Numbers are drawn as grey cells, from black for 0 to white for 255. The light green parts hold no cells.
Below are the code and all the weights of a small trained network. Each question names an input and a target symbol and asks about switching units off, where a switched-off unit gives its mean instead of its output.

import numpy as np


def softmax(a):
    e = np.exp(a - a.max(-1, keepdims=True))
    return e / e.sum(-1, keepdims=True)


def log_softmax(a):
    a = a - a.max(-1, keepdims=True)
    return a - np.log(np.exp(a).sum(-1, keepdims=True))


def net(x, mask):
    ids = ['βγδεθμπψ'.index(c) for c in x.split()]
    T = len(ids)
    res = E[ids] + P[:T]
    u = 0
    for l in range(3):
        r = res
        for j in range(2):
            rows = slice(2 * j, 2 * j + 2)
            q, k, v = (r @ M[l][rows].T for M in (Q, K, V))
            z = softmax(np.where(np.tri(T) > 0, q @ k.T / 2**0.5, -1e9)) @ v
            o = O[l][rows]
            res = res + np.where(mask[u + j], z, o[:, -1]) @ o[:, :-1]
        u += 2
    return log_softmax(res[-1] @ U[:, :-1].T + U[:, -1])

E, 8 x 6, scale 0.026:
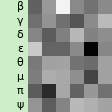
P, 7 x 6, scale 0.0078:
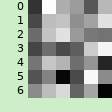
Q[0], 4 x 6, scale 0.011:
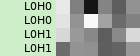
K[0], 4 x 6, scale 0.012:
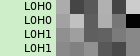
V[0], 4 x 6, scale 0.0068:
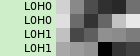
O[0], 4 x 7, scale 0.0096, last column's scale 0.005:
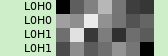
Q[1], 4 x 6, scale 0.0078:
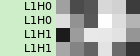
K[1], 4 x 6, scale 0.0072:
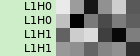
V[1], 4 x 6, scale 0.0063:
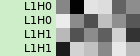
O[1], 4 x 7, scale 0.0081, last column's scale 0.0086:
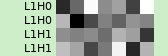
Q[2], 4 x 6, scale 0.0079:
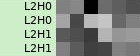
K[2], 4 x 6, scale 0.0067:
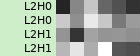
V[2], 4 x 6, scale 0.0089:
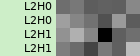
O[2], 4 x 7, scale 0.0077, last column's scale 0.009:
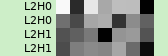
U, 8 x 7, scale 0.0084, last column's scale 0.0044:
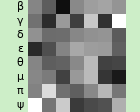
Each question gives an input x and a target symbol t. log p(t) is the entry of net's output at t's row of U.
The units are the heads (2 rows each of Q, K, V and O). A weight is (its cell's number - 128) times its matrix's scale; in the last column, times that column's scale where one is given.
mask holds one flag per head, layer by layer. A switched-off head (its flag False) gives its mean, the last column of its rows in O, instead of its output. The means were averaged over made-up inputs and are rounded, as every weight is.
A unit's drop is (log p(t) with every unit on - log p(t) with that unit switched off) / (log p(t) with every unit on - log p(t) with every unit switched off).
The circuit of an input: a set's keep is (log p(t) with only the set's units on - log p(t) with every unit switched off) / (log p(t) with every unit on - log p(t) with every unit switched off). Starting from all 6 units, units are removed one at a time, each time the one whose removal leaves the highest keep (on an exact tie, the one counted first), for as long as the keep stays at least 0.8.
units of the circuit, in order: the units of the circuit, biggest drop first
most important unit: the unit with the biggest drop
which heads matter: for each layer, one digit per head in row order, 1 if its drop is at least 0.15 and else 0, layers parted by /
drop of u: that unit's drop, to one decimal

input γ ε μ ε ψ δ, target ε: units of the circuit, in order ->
[L0H0 L1H1]
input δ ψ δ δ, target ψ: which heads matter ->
11 / 00 / 00
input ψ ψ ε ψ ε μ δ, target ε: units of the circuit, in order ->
[L1H1]
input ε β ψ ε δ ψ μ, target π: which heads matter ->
01 / 10 / 00
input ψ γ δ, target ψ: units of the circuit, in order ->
[L0H0 L0H1]
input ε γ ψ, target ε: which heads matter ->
00 / 11 / 00
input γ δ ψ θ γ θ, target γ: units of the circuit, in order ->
[L0H1 L1H1]
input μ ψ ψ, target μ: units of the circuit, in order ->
[L2H1 L1H1]
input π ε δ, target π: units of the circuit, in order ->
[L1H0 L0H0 L0H1]
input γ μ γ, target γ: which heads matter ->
01 / 01 / 01
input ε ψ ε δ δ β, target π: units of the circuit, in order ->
[L0H1 L1H0]
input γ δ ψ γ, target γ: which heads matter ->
11 / 01 / 01
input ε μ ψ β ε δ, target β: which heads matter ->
10 / 10 / 00
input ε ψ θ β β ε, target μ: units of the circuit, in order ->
[L0H0 L2H1]
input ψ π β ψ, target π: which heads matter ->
11 / 10 / 10
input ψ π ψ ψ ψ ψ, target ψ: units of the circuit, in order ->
[L0H0]
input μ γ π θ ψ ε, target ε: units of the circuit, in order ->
[L0H0 L1H1]
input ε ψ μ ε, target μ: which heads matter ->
10 / 00 / 01
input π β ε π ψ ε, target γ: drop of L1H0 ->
0.1
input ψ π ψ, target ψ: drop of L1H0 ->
0.0
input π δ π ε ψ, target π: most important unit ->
L1H0
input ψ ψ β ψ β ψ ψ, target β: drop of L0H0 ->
1.0
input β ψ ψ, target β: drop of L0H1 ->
-0.1
